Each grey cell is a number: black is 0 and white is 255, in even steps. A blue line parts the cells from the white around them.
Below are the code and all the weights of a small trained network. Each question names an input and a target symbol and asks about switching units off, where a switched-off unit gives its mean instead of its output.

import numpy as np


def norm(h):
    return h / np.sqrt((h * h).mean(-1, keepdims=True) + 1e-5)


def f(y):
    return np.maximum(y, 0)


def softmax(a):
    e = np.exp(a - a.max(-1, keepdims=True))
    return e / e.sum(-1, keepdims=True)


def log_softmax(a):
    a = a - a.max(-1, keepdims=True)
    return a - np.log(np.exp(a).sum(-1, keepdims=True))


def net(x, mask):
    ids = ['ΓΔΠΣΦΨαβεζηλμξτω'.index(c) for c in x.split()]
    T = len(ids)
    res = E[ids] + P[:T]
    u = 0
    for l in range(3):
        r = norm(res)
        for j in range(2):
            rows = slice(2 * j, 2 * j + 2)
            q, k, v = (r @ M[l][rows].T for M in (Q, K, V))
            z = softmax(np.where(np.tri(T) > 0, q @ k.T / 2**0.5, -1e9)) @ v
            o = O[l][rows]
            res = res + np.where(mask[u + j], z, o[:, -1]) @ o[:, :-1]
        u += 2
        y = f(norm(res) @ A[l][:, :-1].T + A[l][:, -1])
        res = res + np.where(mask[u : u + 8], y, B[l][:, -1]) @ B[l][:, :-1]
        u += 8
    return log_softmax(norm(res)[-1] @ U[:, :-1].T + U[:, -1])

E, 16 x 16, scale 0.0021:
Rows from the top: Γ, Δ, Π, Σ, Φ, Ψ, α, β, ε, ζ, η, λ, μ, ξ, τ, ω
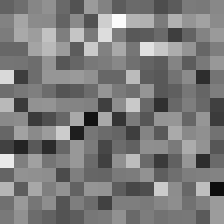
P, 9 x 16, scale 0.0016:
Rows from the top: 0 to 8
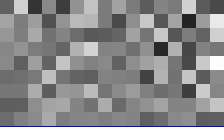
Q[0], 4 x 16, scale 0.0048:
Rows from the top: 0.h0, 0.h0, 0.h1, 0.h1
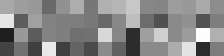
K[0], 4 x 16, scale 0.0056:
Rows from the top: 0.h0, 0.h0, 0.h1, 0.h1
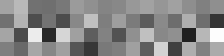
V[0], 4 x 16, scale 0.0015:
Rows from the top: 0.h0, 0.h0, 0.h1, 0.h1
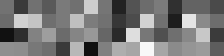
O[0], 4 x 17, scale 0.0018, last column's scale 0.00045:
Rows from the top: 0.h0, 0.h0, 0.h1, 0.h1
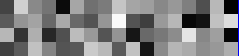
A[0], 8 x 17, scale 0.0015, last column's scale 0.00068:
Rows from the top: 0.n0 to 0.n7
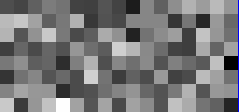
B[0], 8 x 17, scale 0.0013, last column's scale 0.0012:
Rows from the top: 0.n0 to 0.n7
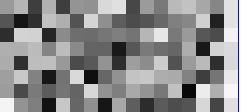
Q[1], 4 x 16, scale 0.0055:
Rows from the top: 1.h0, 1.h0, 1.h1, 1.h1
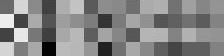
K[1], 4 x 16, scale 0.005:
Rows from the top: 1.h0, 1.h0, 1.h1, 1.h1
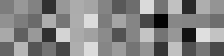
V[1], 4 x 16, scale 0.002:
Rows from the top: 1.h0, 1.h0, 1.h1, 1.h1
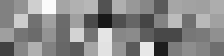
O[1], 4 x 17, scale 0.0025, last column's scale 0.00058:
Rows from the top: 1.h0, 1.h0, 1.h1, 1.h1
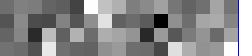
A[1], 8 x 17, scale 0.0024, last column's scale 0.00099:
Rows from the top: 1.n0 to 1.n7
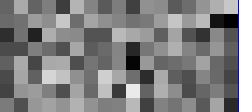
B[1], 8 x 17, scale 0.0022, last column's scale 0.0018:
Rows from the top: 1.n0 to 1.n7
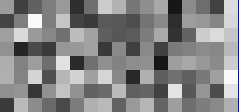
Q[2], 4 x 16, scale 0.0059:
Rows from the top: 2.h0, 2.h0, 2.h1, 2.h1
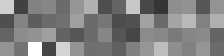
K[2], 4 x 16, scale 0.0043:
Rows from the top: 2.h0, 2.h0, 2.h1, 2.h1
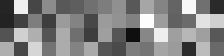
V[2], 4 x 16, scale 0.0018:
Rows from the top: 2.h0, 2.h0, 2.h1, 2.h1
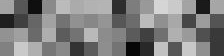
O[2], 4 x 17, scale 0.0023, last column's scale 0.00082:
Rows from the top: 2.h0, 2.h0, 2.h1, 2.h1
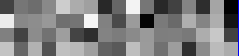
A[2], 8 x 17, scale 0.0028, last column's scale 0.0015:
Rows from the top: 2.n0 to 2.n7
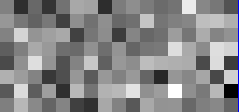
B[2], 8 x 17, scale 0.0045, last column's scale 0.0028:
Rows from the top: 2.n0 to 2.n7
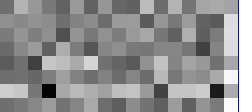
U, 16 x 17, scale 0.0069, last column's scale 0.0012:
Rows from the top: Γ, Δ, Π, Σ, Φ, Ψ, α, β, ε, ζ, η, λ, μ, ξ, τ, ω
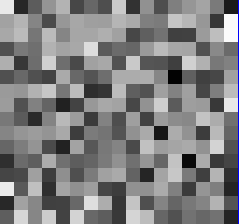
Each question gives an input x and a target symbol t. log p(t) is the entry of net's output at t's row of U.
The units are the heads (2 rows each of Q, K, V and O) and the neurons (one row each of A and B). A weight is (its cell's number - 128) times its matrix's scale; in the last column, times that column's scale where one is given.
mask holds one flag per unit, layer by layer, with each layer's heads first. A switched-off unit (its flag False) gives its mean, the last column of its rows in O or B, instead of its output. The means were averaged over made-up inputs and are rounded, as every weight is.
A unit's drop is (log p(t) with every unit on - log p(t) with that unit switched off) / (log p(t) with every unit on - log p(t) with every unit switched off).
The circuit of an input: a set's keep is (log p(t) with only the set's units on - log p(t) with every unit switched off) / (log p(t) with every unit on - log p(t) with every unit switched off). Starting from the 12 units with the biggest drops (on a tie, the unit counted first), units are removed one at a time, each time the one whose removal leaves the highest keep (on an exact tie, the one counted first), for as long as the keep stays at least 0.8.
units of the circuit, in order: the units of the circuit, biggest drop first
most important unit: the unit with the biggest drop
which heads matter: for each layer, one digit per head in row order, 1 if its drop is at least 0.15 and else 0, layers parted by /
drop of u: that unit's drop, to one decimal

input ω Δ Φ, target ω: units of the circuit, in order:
[0.h1; 2.n2]
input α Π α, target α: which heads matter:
00 / 11 / 00
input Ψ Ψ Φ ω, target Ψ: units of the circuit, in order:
[2.h0; 0.n4; 1.h1]
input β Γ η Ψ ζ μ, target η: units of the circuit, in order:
[2.n0; 0.h1; 1.n3]
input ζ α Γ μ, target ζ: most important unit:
1.h1
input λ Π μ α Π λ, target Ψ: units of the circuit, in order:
[1.h1; 2.h0; 0.n1]
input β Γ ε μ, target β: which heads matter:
01 / 00 / 00
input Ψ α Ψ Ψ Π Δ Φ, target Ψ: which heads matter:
01 / 00 / 10
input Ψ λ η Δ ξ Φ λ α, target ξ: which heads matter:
00 / 11 / 01
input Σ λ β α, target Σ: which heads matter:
00 / 11 / 00
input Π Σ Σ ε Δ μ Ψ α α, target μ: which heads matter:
01 / 00 / 00
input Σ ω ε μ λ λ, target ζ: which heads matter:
00 / 01 / 10
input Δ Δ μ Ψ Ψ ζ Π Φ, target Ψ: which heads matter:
01 / 01 / 10
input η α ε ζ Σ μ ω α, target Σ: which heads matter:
00 / 01 / 00
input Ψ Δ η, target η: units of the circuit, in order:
[2.n0]
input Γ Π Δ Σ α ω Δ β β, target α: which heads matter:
11 / 01 / 00
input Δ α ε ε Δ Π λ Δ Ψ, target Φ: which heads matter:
11 / 00 / 00
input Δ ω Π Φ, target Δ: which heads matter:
01 / 00 / 00
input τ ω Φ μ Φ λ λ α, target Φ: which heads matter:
11 / 10 / 00
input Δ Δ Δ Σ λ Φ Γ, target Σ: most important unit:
0.n5
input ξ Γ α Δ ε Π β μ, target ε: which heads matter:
00 / 11 / 00
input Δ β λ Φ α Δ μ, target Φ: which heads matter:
01 / 01 / 00
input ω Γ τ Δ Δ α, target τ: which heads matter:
00 / 01 / 00
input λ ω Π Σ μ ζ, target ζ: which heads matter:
00 / 00 / 00
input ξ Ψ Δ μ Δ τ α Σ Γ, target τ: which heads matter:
00 / 11 / 00
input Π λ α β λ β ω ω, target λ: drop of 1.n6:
0.1
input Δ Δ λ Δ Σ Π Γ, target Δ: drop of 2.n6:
0.5
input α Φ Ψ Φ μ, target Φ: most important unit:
1.n0
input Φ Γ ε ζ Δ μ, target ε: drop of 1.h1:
0.3
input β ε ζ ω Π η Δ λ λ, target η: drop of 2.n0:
0.5
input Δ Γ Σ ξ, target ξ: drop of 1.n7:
0.0
